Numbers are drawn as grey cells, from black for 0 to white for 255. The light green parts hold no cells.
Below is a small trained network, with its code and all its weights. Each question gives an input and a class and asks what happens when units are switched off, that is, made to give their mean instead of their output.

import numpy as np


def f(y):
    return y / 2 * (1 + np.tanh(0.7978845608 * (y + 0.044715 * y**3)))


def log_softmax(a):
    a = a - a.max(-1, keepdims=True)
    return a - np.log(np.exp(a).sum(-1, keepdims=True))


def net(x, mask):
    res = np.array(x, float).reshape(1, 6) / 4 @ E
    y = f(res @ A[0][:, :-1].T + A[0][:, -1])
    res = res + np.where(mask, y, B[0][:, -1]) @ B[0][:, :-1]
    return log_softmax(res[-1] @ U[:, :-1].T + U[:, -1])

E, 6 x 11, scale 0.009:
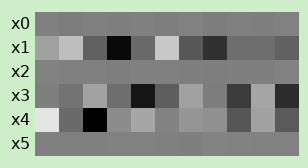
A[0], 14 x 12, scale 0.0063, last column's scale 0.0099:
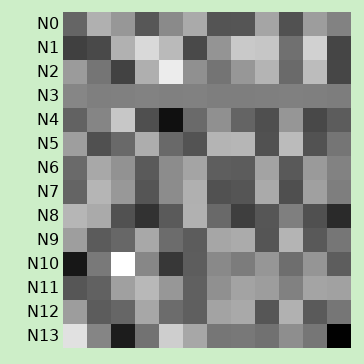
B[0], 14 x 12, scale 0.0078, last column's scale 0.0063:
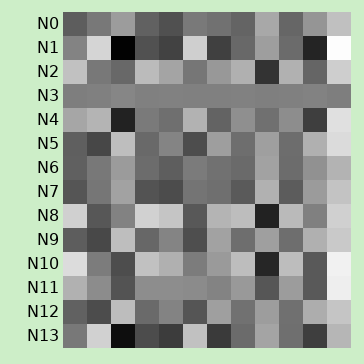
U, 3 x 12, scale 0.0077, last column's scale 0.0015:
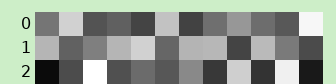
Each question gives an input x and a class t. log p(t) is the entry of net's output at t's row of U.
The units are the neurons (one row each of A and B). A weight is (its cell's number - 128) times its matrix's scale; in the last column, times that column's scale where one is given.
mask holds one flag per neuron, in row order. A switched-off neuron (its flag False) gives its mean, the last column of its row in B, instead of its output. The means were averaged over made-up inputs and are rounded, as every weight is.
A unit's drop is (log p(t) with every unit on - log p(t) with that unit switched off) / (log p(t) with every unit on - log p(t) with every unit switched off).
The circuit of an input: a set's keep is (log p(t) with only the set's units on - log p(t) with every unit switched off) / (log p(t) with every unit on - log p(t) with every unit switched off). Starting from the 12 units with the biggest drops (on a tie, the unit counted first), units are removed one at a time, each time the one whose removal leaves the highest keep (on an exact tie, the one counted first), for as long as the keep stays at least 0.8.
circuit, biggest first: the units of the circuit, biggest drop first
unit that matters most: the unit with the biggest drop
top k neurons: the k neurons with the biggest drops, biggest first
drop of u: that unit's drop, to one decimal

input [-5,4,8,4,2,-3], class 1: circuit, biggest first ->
[N8]
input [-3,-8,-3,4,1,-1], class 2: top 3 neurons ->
[N5; N9; N12]
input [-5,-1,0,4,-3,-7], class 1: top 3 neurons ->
[N1; N10; N13]
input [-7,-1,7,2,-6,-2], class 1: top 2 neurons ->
[N10; N1]
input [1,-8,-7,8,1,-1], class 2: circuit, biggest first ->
[N5; N9]
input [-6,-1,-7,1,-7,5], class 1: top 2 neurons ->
[N10; N13]
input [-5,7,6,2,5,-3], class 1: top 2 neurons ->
[N8; N1]
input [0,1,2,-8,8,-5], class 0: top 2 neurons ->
[N13; N8]
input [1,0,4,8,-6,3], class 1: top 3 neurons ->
[N10; N1; N13]
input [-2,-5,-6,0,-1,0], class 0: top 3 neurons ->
[N1; N8; N2]
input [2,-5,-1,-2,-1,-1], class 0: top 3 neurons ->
[N1; N8; N10]
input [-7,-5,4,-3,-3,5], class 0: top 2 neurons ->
[N1; N8]
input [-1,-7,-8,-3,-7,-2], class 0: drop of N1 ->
2.0
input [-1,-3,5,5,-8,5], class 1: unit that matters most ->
N10
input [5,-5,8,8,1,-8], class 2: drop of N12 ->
0.2
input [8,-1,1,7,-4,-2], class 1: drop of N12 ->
0.0
